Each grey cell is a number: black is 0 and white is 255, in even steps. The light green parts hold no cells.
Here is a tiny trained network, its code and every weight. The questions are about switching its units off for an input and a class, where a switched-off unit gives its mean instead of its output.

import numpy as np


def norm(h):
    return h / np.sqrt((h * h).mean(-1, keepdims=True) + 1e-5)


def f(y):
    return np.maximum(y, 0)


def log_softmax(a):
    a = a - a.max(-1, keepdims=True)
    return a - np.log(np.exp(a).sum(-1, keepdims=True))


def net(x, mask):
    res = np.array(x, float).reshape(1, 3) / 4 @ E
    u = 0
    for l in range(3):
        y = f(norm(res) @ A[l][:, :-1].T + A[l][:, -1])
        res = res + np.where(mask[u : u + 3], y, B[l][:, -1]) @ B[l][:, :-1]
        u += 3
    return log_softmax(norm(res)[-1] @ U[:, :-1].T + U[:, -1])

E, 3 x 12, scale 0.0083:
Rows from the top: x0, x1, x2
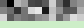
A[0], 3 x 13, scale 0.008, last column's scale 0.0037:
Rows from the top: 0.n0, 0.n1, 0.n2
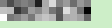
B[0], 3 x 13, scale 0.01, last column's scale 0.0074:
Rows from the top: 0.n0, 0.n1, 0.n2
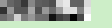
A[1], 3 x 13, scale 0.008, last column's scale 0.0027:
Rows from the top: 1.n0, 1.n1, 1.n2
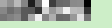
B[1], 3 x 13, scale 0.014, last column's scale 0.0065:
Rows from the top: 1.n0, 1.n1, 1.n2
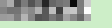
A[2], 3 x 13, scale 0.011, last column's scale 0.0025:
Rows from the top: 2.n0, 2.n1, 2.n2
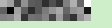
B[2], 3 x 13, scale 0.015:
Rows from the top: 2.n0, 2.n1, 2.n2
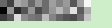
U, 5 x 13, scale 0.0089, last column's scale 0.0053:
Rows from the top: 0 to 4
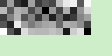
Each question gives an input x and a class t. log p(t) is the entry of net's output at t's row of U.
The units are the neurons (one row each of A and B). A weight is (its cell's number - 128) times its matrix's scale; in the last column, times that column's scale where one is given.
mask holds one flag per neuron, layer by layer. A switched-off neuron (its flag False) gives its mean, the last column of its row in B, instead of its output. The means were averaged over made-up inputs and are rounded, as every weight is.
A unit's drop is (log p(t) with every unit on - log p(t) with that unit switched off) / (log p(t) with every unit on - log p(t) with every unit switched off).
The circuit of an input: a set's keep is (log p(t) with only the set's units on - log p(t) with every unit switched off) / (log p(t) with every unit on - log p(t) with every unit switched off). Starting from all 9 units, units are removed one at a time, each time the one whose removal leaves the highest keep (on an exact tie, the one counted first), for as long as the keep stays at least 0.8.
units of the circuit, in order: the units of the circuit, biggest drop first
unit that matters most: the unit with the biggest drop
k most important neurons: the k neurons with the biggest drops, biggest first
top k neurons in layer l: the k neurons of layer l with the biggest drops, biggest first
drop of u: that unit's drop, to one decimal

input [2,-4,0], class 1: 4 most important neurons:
(1.n1, 0.n1, 2.n1, 2.n2)
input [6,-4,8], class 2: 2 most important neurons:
(0.n2, 0.n1)
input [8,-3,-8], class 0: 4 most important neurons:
(2.n1, 0.n2, 1.n0, 2.n0)
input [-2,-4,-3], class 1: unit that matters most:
0.n2
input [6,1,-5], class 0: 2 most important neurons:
(2.n1, 0.n2)
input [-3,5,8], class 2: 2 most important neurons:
(0.n2, 1.n1)
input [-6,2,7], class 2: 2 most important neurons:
(0.n2, 1.n1)
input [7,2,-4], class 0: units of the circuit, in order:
(2.n1, 0.n2)
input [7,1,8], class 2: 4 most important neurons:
(0.n2, 0.n1, 2.n2, 1.n1)
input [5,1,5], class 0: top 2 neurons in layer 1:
(1.n0, 1.n2)
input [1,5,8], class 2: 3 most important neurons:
(0.n2, 1.n1, 2.n2)
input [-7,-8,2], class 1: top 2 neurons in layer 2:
(2.n1, 2.n0)
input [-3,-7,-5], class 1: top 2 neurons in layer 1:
(1.n0, 1.n1)
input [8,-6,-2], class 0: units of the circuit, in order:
(2.n1)
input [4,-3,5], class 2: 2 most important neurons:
(0.n2, 0.n1)
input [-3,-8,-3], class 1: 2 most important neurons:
(1.n0, 0.n2)
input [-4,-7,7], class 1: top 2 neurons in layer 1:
(1.n0, 1.n1)
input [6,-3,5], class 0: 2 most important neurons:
(0.n0, 2.n1)
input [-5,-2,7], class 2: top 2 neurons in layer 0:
(0.n2, 0.n0)
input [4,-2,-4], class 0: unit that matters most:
0.n2
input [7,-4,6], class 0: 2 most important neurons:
(0.n0, 2.n1)
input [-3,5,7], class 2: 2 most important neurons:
(0.n2, 1.n1)
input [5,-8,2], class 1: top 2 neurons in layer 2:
(2.n0, 2.n2)
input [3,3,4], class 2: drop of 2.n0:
0.1
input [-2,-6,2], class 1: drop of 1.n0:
0.3
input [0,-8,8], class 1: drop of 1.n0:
0.2
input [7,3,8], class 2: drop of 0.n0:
-0.1
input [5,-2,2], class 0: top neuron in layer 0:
(0.n0)
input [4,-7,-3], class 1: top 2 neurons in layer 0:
(0.n2, 0.n1)
